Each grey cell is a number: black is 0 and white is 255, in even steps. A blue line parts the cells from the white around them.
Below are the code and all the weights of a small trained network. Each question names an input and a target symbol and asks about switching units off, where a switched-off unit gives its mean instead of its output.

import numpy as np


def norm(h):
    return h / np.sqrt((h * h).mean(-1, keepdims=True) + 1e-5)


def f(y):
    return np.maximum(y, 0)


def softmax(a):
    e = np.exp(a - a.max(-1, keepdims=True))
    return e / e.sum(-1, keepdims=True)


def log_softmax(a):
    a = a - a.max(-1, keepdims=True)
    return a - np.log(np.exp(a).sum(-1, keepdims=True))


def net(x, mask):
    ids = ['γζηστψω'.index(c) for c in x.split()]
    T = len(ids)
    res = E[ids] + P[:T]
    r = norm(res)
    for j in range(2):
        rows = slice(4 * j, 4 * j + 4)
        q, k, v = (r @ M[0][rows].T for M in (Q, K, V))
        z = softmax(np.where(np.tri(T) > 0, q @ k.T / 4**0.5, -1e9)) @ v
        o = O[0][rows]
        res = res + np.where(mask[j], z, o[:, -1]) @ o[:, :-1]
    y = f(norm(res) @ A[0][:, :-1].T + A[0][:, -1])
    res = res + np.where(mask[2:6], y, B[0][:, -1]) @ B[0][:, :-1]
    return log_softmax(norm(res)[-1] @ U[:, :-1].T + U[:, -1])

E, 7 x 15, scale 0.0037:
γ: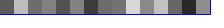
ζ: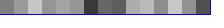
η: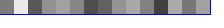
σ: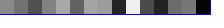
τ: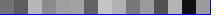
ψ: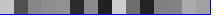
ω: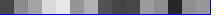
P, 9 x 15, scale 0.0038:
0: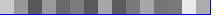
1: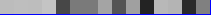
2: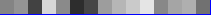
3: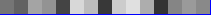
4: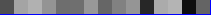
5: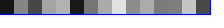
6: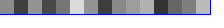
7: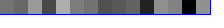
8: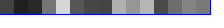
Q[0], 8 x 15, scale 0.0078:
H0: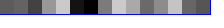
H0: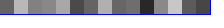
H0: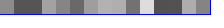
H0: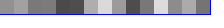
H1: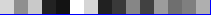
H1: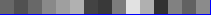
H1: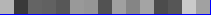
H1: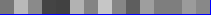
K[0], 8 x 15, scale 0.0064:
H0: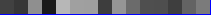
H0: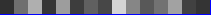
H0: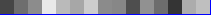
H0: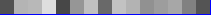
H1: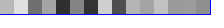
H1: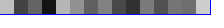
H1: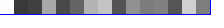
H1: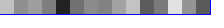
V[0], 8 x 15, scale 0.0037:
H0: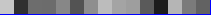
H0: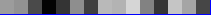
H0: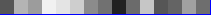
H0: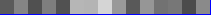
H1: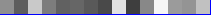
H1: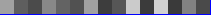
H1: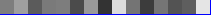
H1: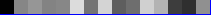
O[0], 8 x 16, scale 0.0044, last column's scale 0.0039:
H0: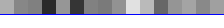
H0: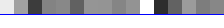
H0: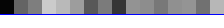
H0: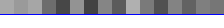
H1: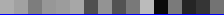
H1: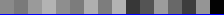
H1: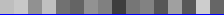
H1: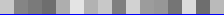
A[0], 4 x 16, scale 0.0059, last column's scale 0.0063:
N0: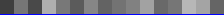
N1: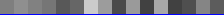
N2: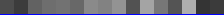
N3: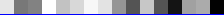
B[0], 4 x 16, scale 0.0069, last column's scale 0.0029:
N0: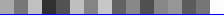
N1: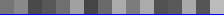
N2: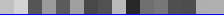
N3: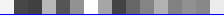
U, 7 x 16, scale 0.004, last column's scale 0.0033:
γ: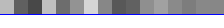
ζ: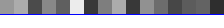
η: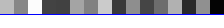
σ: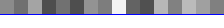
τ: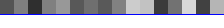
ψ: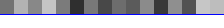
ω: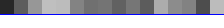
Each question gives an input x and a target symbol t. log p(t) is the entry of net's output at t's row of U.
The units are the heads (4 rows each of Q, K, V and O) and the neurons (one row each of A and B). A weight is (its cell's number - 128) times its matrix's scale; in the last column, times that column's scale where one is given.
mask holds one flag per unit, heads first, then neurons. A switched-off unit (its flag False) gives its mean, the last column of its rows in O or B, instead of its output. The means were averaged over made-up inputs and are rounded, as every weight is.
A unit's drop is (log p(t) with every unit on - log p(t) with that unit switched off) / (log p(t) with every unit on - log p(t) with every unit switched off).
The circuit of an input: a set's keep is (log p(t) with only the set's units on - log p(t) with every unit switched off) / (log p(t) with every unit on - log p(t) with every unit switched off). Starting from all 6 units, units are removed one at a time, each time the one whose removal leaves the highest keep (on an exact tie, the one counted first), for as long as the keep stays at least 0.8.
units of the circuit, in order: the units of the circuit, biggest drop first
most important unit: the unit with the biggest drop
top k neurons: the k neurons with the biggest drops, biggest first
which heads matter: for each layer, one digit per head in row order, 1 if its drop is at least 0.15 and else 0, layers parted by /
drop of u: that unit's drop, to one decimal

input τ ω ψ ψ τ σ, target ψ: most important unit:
H1
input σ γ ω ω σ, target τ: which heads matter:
00
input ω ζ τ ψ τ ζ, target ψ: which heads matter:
01
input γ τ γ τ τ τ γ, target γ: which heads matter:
10
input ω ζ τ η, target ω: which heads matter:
10
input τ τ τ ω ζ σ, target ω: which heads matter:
10
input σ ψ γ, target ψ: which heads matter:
01
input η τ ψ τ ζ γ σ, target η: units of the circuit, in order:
N0, H1
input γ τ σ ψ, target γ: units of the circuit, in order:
H0, N3
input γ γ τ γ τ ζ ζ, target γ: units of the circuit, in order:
H0, N3
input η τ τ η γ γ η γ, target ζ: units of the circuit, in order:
N1, H0
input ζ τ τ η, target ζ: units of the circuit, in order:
H1, N2, N0
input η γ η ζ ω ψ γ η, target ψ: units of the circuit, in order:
H1, N0
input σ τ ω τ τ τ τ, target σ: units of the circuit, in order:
H1
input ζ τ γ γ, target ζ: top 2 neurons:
N2, N0
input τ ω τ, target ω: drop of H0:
1.1
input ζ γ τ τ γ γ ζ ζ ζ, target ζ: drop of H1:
0.1
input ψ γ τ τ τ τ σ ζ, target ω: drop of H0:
0.4
